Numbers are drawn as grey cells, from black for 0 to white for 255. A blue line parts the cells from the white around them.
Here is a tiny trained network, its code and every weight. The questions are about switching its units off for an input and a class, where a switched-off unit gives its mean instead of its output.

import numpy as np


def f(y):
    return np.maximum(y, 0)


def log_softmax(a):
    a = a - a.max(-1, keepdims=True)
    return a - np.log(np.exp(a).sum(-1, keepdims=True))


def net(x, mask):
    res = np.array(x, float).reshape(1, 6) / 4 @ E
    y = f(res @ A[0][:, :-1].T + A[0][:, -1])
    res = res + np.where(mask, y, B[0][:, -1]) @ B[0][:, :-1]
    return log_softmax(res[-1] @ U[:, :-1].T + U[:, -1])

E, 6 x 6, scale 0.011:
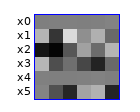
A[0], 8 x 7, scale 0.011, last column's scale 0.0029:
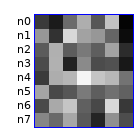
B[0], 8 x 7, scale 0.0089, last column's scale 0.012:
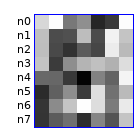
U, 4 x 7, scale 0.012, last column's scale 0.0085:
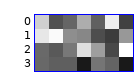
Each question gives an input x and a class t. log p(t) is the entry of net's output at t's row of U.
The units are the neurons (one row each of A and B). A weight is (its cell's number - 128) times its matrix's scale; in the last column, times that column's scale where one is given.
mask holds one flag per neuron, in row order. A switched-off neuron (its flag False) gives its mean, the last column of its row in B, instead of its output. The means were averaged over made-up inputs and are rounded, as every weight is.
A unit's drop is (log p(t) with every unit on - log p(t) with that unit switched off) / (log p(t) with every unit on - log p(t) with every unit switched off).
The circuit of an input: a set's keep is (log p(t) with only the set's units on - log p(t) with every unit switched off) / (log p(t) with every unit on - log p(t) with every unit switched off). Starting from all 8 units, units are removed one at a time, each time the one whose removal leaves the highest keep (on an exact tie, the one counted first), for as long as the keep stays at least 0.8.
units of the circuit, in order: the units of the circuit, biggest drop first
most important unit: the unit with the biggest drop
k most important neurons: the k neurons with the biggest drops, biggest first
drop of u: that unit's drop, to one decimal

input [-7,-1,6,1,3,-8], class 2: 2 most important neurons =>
(n6 n7)
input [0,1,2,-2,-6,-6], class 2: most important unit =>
n6
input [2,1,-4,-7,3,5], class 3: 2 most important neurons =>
(n0 n4)
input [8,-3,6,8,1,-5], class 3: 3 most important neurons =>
(n7 n5 n2)
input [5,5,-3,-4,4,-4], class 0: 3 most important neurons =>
(n0 n1 n7)
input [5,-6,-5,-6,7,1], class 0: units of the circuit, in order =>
(n0 n2)
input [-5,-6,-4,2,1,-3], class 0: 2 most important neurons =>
(n0 n2)
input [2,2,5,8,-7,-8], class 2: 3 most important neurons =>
(n6 n4 n7)
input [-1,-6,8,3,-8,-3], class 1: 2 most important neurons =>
(n0 n1)
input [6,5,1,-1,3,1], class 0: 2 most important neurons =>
(n1 n6)
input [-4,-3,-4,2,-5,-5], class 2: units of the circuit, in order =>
(n0 n6)
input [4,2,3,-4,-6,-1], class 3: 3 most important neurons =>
(n4 n6 n3)
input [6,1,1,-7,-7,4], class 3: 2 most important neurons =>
(n4 n6)
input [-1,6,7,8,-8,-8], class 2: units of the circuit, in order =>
(n6)
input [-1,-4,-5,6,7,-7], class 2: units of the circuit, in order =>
(n6 n0)
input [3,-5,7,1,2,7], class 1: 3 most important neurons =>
(n0 n6 n1)
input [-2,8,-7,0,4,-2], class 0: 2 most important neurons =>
(n1 n0)
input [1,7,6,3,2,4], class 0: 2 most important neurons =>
(n1 n6)
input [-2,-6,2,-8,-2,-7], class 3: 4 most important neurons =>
(n4 n2 n1 n3)
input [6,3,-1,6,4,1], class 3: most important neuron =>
(n6)
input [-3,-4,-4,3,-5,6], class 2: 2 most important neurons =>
(n0 n4)
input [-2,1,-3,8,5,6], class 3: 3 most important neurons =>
(n6 n5 n0)
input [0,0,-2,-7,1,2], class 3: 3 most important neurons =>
(n4 n0 n6)
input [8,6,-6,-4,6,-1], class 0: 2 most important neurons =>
(n0 n1)
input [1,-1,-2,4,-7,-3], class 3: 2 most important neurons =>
(n0 n7)
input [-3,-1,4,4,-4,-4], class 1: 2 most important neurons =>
(n0 n4)
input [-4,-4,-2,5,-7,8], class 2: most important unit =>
n4
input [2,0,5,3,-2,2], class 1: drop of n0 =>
0.8
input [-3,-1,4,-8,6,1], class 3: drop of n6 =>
0.0
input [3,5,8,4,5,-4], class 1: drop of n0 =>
1.3
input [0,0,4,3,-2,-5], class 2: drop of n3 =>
-0.1
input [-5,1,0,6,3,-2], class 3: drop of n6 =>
0.1
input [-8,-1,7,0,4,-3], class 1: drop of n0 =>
0.9
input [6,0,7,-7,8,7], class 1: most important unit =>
n0
